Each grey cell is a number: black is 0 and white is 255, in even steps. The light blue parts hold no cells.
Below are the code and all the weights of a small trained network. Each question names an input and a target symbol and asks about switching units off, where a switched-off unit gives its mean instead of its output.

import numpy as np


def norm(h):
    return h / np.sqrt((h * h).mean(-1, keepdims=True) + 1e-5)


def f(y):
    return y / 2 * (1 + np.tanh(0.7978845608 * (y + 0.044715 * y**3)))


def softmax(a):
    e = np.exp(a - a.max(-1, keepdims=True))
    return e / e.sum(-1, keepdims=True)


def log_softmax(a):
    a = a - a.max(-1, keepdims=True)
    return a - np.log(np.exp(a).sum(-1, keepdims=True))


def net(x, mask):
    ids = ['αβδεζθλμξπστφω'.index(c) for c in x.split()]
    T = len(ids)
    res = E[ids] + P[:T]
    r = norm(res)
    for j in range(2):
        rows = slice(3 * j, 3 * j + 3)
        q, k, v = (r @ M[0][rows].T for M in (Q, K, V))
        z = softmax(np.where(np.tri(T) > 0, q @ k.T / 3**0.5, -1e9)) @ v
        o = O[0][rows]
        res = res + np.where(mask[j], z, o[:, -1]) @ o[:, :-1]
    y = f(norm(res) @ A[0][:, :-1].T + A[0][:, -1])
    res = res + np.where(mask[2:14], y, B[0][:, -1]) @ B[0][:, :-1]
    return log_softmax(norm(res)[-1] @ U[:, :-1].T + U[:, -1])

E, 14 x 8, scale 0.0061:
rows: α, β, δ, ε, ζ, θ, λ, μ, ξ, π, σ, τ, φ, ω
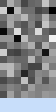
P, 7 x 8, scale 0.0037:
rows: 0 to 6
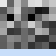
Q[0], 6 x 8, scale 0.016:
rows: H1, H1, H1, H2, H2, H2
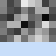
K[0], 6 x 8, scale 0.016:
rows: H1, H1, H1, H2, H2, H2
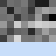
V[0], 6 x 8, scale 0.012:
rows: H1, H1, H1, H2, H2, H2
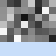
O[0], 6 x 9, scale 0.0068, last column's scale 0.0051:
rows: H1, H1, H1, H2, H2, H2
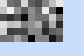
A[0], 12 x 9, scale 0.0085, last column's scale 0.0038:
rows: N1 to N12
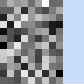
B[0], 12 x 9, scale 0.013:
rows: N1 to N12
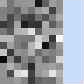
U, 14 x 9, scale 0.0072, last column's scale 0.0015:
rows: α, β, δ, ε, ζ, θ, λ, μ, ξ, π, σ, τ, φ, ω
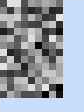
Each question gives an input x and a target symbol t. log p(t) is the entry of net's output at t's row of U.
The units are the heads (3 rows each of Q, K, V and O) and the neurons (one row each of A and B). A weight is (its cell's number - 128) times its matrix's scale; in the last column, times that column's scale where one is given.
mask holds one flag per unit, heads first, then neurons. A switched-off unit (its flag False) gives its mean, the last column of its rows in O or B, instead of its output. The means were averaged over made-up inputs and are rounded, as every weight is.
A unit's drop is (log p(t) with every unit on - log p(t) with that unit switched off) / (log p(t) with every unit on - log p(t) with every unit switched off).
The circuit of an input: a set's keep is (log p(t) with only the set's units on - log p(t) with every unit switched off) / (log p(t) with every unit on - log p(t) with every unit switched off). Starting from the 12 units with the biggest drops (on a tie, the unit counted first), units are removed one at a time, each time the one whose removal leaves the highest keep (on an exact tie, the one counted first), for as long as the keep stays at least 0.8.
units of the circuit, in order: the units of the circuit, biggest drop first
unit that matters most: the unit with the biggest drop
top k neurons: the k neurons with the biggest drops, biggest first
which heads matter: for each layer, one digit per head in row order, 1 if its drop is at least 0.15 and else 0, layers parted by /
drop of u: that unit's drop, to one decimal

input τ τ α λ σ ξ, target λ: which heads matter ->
10
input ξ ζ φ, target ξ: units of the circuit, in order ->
(H1, N9, N6)
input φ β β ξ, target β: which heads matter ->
01
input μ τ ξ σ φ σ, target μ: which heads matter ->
01
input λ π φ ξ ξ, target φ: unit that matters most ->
N5
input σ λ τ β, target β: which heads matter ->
00
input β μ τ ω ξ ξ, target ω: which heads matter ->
11
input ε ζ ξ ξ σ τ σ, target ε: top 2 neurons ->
(N10, N6)
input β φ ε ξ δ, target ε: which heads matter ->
10
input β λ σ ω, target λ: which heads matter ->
10
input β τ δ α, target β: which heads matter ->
01
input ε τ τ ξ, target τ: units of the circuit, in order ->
(H2, N11)
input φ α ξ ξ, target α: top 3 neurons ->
(N10, N5, N7)
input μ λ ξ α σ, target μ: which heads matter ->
01
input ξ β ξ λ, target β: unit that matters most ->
H2
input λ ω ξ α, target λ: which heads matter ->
10
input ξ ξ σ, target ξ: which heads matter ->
10
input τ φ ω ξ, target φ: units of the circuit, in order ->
(H2, N5, N9)
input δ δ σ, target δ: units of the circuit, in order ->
(H1, N7, N1)
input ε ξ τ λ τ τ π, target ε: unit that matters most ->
H1
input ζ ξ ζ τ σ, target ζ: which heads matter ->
00
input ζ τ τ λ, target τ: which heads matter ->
11
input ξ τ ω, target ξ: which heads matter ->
10
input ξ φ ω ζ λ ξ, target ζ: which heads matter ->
10
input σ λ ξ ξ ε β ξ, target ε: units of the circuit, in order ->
(H1, N6)
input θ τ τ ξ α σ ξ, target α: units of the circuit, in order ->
(H1, N10, N5)
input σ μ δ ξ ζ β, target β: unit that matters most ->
N4
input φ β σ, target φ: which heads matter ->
01
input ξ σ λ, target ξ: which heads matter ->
10
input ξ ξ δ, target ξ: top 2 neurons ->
(N9, N6)
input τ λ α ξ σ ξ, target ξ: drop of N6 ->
0.3
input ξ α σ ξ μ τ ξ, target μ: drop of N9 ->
0.1
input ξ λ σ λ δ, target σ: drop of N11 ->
0.0
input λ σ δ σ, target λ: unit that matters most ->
H1
